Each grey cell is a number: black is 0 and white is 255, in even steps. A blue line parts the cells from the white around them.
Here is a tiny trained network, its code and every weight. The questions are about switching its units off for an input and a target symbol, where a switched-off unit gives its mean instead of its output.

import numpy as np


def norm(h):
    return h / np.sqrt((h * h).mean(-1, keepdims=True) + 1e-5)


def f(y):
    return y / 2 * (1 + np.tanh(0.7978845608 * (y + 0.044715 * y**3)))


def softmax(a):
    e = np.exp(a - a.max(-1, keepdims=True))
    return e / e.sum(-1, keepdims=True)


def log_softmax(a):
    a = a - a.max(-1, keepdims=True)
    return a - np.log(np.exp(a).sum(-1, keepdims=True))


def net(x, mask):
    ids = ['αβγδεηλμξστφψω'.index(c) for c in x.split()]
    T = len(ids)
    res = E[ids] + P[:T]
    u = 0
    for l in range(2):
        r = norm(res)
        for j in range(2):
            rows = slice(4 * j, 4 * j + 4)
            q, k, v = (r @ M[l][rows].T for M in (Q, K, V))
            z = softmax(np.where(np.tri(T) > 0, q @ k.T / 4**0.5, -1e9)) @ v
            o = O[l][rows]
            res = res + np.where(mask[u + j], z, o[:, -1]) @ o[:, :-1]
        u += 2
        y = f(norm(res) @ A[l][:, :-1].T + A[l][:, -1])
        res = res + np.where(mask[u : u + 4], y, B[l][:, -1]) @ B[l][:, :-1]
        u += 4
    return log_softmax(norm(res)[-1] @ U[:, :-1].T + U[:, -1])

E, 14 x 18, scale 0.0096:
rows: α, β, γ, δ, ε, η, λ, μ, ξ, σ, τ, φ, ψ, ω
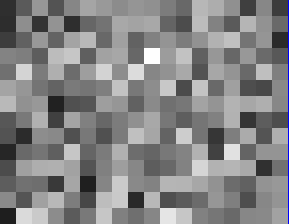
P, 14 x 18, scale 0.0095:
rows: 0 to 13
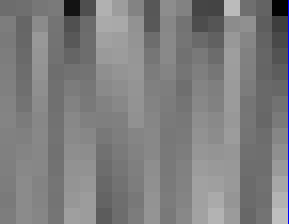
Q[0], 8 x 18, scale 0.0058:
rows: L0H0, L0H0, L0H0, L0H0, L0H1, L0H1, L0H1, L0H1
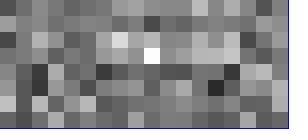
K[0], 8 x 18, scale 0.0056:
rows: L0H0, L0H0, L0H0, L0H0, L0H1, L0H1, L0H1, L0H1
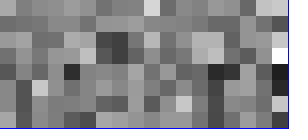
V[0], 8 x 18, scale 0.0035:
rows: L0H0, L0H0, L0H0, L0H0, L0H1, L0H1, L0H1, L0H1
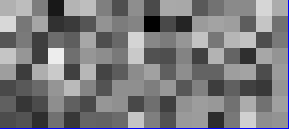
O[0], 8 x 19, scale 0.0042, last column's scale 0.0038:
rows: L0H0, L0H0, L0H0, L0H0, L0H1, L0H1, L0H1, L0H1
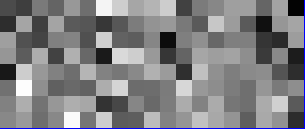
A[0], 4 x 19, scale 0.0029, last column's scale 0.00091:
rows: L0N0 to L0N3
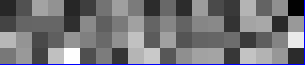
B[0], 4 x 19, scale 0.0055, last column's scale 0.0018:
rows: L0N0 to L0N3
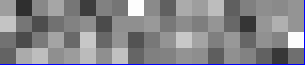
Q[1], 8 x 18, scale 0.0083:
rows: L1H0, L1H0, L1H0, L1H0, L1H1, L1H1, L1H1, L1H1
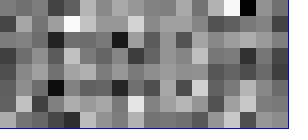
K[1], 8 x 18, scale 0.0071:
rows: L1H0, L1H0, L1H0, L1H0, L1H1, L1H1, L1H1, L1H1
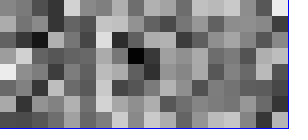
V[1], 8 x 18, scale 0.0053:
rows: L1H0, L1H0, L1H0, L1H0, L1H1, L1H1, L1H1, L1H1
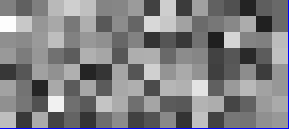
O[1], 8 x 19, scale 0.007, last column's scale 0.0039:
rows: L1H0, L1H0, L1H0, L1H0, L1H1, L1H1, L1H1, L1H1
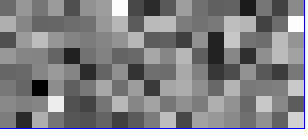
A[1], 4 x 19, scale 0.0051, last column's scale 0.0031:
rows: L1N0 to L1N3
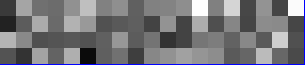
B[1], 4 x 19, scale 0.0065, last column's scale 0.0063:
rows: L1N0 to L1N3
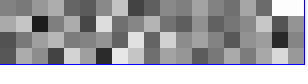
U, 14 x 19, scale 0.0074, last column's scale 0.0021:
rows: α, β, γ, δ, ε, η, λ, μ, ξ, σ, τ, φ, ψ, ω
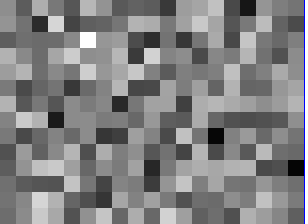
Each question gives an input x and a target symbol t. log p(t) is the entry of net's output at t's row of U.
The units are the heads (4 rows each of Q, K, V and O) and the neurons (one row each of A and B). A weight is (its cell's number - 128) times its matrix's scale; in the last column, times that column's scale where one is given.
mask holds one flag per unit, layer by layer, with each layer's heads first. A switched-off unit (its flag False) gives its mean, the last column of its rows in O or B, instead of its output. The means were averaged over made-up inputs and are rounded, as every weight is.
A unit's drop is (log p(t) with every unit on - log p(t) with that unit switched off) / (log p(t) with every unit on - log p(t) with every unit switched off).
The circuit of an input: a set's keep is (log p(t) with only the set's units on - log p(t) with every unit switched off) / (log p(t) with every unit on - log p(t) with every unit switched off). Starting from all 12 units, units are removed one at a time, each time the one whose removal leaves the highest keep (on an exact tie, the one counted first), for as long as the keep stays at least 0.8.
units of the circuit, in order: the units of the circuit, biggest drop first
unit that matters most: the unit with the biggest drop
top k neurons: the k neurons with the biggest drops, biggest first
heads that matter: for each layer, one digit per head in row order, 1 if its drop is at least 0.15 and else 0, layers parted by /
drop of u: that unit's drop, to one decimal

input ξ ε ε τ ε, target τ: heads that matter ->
00 / 10
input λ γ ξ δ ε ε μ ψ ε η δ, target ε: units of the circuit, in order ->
[L1H1; L0H0]
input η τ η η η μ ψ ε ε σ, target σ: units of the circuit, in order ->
[L1N1]
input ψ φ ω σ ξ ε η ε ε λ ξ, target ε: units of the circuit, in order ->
[L0H1; L1H1]
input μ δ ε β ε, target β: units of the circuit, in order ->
[L1H1; L1H0; L0N0]
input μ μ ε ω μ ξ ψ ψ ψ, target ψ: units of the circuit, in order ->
[L0H0; L1H1]
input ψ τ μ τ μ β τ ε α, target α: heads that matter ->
10 / 11
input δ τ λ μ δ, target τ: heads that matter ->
10 / 10
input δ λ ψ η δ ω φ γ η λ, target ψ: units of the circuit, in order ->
[L0H0; L1H1; L0H1; L1N3]
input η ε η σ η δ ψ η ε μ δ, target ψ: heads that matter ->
10 / 01
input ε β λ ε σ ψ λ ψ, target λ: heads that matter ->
00 / 01
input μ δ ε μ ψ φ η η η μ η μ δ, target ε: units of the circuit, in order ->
[L0H0; L1H1]
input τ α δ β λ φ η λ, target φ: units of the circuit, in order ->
[L0H1; L0H0; L1H0; L1N3]
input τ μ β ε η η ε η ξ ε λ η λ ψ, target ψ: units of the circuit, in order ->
[L0H0; L0H1; L1H1; L1N3]
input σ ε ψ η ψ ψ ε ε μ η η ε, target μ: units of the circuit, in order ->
[L1H1; L0H0]
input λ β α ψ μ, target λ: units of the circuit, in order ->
[L1H0]
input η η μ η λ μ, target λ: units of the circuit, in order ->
[L1H0; L0H0]
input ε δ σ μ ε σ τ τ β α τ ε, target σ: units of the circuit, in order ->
[L1H0; L0H0; L1N1]
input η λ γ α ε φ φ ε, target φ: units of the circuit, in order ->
[L1H0; L1H1; L1N3]
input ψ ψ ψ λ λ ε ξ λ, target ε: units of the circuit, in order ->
[L0H0; L1H1]
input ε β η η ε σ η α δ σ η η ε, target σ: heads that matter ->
10 / 11
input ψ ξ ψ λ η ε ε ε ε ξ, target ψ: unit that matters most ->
L0H1
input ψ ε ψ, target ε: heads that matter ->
00 / 01
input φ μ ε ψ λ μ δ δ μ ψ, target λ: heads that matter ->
10 / 01
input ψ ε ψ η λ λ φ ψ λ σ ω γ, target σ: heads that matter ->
01 / 10
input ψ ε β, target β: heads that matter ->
00 / 00
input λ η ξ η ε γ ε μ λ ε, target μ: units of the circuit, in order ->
[L1H1]
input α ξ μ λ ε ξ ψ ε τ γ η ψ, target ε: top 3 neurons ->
[L0N0; L0N2; L0N1]
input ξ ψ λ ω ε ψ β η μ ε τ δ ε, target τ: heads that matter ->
10 / 11
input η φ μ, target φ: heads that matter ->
00 / 10
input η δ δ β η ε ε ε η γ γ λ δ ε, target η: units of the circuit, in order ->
[L0H0; L1H1]
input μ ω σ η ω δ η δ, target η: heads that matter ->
10 / 01
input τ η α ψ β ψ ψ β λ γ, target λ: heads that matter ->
00 / 10
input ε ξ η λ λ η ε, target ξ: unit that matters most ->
L0H0
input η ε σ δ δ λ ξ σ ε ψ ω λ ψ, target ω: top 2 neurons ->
[L1N2; L0N2]
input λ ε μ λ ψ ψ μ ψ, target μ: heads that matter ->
00 / 01
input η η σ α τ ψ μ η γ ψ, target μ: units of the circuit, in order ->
[L1H1; L0H0]
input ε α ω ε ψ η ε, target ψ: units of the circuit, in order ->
[L1H1; L0H0]
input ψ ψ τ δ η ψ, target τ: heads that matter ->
10 / 11
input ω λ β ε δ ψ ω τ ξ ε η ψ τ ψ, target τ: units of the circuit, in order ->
[L1N2; L1H1; L1H0; L0H1]
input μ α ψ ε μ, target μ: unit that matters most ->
L1H1
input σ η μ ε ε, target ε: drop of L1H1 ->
0.6
